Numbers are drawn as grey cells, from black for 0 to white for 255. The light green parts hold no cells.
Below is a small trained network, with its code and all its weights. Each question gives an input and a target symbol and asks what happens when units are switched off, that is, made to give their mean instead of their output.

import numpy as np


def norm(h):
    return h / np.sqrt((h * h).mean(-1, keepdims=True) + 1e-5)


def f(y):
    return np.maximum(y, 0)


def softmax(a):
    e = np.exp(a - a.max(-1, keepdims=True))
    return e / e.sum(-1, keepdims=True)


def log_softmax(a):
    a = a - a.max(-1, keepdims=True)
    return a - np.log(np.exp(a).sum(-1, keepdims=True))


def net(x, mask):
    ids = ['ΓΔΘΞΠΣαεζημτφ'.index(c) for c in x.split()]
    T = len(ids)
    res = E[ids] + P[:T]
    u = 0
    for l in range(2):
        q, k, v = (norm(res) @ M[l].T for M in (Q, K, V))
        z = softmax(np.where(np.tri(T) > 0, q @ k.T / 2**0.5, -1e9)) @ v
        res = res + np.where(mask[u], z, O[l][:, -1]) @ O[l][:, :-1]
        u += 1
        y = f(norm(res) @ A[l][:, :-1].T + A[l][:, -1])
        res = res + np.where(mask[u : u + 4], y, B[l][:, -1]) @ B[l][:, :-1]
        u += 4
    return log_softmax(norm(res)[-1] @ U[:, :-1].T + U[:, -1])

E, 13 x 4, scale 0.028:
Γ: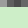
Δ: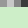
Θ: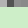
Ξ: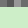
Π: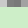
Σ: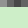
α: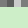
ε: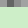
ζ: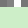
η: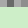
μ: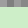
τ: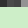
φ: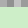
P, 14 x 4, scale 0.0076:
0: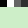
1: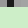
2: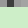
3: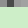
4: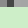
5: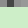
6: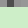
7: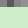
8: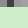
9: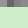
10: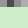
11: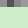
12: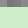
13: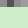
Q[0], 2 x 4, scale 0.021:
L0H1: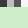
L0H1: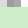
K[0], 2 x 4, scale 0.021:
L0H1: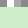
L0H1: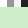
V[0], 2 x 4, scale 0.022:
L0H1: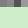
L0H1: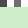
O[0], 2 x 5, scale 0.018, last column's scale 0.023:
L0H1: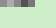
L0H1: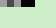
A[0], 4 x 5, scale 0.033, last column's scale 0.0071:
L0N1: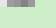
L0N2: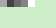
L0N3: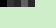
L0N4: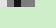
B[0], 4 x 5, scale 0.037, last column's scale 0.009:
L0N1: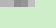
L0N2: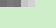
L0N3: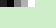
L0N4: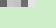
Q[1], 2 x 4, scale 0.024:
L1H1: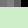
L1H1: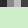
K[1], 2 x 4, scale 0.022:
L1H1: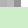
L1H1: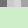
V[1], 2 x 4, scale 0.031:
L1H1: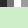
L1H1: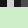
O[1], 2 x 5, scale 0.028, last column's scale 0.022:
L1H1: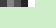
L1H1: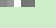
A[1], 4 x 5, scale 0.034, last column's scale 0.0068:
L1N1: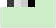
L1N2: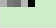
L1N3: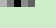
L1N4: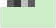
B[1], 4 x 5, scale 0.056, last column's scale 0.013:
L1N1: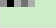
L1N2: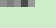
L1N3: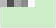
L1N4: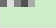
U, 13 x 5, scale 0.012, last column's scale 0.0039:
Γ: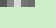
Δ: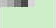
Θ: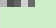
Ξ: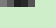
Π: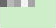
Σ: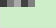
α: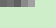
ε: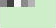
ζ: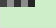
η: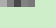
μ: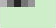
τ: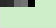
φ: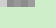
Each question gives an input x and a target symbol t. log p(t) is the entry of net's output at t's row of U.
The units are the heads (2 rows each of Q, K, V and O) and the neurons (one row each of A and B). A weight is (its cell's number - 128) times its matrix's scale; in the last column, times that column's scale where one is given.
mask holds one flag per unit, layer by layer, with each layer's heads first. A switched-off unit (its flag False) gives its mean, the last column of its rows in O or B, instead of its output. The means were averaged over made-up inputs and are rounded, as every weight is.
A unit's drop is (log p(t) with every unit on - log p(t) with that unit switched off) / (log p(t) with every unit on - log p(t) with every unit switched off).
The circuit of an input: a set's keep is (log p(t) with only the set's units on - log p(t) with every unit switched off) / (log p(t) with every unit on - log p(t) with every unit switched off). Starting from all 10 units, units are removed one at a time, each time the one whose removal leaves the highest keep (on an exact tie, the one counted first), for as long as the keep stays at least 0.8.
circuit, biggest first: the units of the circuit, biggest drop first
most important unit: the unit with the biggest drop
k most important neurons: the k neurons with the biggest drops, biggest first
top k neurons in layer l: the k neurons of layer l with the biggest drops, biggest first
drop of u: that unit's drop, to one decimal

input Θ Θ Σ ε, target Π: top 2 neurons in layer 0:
[L0N3, L0N1]
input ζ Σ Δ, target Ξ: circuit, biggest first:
[L1H1, L0H1]
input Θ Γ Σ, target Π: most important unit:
L0H1
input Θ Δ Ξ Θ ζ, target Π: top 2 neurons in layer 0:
[L0N3, L0N4]
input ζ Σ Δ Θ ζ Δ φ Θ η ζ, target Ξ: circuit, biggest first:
[L1H1, L0H1]
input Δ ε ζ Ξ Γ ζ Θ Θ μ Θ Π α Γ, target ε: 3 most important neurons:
[L0N3, L0N4, L1N1]
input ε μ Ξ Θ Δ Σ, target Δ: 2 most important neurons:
[L0N3, L1N4]
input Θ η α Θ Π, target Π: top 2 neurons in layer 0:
[L0N3, L0N1]
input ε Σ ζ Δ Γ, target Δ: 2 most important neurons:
[L0N3, L1N4]
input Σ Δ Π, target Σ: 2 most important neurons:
[L0N4, L1N3]
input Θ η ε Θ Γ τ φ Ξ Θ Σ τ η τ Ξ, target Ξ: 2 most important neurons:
[L0N3, L1N1]
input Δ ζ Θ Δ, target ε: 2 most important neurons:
[L0N3, L0N4]
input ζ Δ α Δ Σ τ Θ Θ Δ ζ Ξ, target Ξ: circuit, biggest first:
[L0H1, L1H1]
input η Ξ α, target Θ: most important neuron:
[L0N4]
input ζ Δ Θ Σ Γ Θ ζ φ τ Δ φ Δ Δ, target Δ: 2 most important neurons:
[L0N3, L0N1]
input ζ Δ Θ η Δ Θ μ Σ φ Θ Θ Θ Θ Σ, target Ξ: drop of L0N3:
0.2
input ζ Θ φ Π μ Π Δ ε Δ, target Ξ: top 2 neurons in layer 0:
[L0N4, L0N3]
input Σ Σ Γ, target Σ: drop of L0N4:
0.2
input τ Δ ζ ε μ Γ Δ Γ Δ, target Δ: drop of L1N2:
0.0
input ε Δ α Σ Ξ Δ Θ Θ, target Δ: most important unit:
L1H1
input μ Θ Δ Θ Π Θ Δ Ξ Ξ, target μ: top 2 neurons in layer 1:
[L1N3, L1N4]
